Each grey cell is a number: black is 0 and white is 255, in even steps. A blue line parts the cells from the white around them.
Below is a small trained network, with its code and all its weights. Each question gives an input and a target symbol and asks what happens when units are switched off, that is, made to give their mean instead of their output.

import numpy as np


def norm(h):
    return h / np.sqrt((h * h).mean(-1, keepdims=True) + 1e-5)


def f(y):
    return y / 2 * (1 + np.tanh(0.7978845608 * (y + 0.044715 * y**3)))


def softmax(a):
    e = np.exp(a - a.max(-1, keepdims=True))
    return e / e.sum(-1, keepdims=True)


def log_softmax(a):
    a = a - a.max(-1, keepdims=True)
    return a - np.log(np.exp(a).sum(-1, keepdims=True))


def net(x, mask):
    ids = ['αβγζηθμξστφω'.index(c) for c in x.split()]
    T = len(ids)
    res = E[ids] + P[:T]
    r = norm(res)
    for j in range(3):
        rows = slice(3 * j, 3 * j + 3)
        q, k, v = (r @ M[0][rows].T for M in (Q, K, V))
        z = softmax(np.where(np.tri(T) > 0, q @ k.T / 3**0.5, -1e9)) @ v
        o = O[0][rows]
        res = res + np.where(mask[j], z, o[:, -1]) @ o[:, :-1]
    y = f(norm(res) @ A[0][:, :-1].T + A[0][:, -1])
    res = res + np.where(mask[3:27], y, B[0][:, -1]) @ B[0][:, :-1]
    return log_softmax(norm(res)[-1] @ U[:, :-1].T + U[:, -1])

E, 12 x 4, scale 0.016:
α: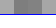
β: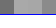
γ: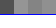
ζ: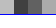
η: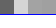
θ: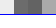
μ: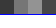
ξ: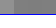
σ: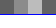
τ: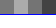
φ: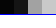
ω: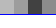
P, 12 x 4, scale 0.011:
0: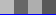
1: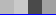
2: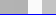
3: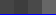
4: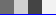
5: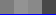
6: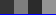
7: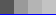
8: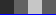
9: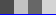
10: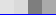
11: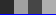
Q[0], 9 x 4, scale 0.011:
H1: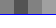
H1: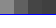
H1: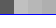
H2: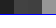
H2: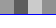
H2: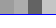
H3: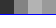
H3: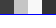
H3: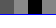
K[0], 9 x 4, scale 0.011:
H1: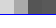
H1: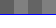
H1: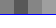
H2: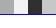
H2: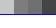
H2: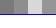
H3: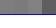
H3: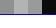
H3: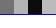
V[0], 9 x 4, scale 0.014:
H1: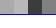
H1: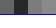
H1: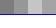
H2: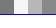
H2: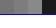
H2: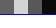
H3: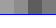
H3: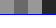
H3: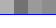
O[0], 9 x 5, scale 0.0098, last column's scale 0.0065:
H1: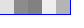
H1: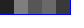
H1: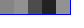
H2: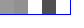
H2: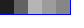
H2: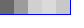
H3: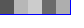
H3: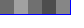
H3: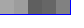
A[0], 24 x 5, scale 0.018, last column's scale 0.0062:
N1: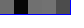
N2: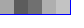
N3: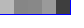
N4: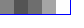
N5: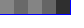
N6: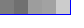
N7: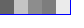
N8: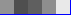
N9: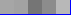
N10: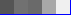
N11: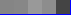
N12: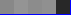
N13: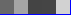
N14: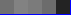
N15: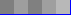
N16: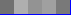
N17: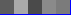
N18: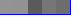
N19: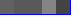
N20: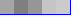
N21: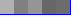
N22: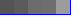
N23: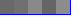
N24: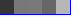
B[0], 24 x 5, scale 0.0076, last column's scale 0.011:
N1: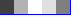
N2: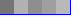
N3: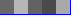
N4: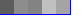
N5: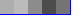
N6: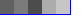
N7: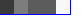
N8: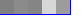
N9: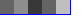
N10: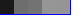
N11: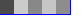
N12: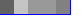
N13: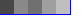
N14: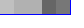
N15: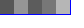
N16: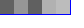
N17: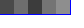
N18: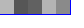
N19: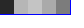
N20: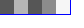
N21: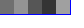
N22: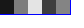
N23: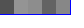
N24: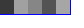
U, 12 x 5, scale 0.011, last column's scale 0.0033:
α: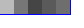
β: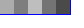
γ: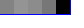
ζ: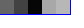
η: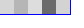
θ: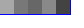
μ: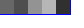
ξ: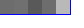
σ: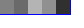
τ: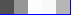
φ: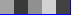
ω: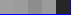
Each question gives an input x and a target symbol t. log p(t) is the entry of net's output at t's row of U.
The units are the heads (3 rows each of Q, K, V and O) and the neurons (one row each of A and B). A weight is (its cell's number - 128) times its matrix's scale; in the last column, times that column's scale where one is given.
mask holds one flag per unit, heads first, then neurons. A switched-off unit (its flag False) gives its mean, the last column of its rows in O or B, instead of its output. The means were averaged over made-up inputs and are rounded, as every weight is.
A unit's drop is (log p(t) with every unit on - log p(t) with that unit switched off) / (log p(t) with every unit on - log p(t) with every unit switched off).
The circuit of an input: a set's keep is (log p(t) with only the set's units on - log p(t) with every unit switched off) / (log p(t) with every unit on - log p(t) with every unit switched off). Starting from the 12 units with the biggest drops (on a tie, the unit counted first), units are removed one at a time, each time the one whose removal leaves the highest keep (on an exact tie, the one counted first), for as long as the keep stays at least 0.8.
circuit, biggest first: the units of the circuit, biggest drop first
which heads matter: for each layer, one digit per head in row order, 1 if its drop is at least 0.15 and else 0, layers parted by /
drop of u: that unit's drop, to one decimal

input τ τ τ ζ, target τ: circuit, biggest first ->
[H2]
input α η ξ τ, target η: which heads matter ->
010
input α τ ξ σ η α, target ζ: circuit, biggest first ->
[H2, H3]
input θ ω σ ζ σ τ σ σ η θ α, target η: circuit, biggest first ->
[H2, N13]
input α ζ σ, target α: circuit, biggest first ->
[H2, H3]
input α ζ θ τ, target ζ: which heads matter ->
010
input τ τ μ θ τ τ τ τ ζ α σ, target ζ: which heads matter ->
010
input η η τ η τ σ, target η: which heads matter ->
101
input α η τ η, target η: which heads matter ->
110
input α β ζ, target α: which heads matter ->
010
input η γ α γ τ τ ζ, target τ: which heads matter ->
001
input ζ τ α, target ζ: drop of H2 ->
0.5
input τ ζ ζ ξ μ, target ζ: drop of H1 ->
-0.1
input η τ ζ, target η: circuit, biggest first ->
[H2]
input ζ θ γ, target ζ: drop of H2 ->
0.5
